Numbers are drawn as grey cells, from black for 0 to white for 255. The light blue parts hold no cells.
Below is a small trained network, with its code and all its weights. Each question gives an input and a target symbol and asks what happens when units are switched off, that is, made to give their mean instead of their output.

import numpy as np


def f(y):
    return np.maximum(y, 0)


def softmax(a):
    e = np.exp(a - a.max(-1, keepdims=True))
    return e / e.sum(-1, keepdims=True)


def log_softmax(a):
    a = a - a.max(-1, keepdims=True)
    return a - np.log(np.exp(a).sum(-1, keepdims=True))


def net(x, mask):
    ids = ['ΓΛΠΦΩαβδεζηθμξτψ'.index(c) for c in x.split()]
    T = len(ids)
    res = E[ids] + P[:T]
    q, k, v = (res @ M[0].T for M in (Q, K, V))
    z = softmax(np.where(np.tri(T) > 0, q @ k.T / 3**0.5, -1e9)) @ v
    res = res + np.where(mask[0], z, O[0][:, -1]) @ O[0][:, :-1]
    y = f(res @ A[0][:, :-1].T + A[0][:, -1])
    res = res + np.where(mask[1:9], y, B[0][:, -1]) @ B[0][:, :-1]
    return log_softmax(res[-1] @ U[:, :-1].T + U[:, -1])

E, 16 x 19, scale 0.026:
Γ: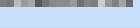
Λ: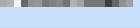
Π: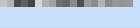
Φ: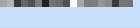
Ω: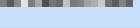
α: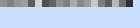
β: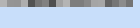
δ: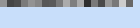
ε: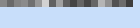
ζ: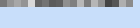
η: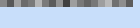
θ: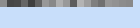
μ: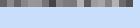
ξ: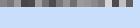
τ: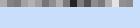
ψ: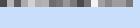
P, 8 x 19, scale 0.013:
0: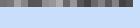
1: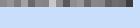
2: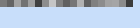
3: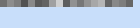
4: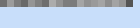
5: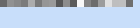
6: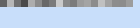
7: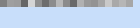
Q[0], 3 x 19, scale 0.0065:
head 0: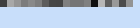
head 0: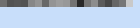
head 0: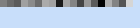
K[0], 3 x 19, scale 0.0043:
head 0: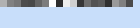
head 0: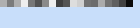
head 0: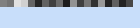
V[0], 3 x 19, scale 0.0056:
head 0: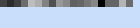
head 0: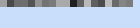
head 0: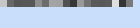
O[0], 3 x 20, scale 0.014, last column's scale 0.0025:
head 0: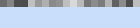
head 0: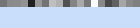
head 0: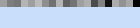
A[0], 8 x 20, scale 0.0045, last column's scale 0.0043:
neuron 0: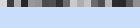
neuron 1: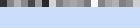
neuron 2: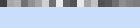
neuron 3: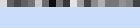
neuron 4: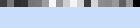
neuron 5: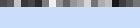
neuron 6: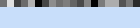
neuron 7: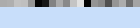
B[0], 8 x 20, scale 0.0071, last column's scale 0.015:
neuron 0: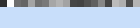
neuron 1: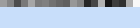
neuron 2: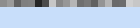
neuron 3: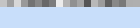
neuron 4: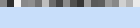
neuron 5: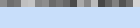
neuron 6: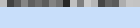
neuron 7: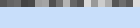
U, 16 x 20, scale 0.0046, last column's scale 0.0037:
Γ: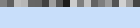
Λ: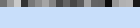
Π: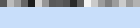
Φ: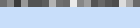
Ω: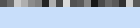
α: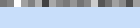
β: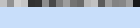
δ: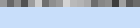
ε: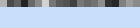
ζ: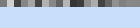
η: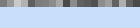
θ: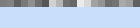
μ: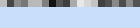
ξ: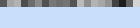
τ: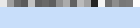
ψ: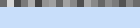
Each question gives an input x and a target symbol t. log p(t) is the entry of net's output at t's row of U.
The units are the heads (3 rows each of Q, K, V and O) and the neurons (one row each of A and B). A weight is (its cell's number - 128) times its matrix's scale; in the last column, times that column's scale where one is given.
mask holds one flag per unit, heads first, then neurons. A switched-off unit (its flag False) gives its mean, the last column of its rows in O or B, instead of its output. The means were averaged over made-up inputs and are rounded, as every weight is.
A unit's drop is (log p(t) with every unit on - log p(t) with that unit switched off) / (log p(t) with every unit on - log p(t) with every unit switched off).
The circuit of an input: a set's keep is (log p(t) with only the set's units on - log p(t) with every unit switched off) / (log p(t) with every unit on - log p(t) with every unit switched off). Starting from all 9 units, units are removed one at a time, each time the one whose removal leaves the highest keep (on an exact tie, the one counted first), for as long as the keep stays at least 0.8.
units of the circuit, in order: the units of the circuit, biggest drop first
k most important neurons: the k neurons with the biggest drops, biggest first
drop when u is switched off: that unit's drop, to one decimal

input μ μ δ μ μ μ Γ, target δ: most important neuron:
neuron 1
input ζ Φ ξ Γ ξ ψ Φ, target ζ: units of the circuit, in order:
neuron 0; head 0; neuron 5
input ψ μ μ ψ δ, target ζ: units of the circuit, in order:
head 0; neuron 0
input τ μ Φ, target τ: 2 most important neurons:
neuron 6; neuron 3
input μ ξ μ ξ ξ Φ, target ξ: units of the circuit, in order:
head 0; neuron 7
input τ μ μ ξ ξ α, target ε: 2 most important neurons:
neuron 1; neuron 4
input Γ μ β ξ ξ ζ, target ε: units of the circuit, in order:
head 0; neuron 1
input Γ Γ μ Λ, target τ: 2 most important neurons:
neuron 4; neuron 5
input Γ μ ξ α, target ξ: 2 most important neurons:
neuron 1; neuron 6
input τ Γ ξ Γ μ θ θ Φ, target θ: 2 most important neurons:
neuron 3; neuron 2
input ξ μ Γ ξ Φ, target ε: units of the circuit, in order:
head 0; neuron 1; neuron 4
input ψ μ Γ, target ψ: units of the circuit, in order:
head 0; neuron 0
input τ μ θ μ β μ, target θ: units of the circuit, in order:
head 0; neuron 2
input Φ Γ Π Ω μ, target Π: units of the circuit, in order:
head 0; neuron 1
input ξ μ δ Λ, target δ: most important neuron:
neuron 7
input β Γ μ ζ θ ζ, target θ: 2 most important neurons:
neuron 2; neuron 4
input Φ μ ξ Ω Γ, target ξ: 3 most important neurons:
neuron 6; neuron 7; neuron 5
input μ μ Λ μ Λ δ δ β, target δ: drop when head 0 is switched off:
0.7
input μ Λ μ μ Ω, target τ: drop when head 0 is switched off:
0.5
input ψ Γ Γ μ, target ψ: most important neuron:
neuron 0
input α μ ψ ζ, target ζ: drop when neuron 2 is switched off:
0.1
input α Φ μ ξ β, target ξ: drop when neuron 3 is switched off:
-0.1
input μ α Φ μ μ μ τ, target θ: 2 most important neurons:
neuron 1; neuron 4
